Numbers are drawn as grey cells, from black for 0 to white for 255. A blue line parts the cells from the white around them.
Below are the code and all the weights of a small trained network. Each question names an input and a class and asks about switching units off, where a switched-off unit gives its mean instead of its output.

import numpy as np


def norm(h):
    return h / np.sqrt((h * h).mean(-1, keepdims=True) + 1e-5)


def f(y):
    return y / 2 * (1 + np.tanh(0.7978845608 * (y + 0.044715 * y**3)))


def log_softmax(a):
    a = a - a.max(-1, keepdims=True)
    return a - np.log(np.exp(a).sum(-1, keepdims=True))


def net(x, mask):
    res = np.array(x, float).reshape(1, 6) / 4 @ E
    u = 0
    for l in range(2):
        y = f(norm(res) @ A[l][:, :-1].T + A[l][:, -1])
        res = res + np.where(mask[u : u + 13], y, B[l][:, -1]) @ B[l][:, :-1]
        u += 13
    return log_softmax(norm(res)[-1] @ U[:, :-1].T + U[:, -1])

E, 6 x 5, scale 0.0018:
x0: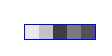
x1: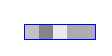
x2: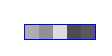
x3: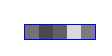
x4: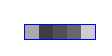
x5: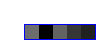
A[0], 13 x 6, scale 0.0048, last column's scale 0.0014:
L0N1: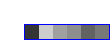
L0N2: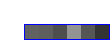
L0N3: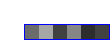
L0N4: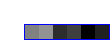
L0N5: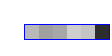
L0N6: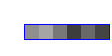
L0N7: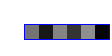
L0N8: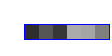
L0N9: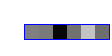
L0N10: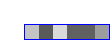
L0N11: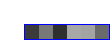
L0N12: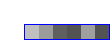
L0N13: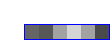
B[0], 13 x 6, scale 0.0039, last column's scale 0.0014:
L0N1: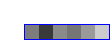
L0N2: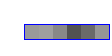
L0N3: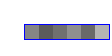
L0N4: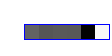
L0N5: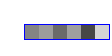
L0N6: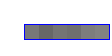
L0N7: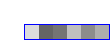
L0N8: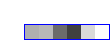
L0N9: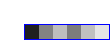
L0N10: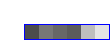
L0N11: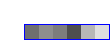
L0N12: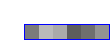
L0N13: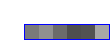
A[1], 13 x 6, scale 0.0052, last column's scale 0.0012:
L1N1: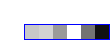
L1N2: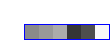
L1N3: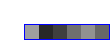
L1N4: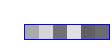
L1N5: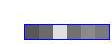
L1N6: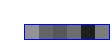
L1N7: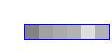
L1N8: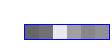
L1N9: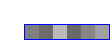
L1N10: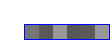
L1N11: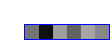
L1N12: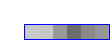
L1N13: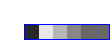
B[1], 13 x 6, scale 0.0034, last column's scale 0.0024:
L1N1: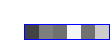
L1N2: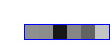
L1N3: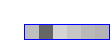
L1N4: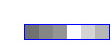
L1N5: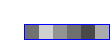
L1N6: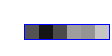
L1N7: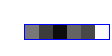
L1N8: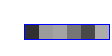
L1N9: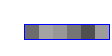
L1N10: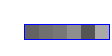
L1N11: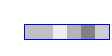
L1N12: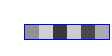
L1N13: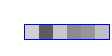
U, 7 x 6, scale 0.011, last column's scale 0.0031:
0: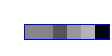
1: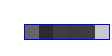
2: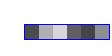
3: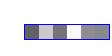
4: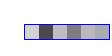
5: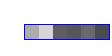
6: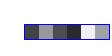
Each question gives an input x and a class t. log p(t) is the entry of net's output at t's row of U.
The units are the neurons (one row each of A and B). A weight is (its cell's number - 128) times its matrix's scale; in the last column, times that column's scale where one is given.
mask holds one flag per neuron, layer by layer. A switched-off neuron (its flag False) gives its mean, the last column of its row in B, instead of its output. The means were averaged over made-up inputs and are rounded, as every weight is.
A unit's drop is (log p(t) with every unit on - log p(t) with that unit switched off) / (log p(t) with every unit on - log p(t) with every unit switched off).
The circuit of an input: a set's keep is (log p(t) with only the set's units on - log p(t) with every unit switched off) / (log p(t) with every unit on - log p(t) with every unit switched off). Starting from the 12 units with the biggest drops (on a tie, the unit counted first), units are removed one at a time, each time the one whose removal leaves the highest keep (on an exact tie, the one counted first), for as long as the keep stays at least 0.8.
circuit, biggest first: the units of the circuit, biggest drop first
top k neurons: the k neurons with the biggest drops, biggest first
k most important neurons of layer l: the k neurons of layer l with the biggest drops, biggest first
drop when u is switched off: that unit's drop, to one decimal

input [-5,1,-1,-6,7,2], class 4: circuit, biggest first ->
(L1N11)
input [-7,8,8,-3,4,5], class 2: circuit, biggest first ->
(L1N8, L1N5)
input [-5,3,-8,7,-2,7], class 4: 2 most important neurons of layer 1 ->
(L1N11, L1N3)
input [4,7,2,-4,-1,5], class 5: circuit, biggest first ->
(L1N2, L1N12)
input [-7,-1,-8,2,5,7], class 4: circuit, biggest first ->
(L0N7, L1N3, L1N11)
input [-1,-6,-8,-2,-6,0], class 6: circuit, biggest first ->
(L0N8, L0N11)
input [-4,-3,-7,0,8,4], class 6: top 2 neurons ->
(L0N8, L0N9)
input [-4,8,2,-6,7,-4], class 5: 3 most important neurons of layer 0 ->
(L0N10, L0N9, L0N7)
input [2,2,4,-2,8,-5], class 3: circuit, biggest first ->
(L0N5, L0N8, L1N1)
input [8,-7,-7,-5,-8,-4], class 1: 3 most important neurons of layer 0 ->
(L0N4, L0N3, L0N1)
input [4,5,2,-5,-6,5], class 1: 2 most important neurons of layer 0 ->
(L0N9, L0N4)
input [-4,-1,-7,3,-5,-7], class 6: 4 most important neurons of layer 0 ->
(L0N11, L0N8, L0N1, L0N7)
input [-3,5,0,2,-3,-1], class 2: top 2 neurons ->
(L0N7, L1N8)
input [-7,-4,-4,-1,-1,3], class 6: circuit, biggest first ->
(L0N8)
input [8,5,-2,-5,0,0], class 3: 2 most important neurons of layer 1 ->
(L1N4, L1N1)
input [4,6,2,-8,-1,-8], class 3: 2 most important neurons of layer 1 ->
(L1N1, L1N4)
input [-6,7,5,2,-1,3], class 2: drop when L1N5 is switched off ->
0.1
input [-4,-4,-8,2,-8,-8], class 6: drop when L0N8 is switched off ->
0.2
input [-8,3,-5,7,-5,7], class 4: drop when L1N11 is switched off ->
0.2
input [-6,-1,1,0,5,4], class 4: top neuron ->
(L0N7)
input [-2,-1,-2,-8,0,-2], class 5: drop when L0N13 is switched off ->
-0.1
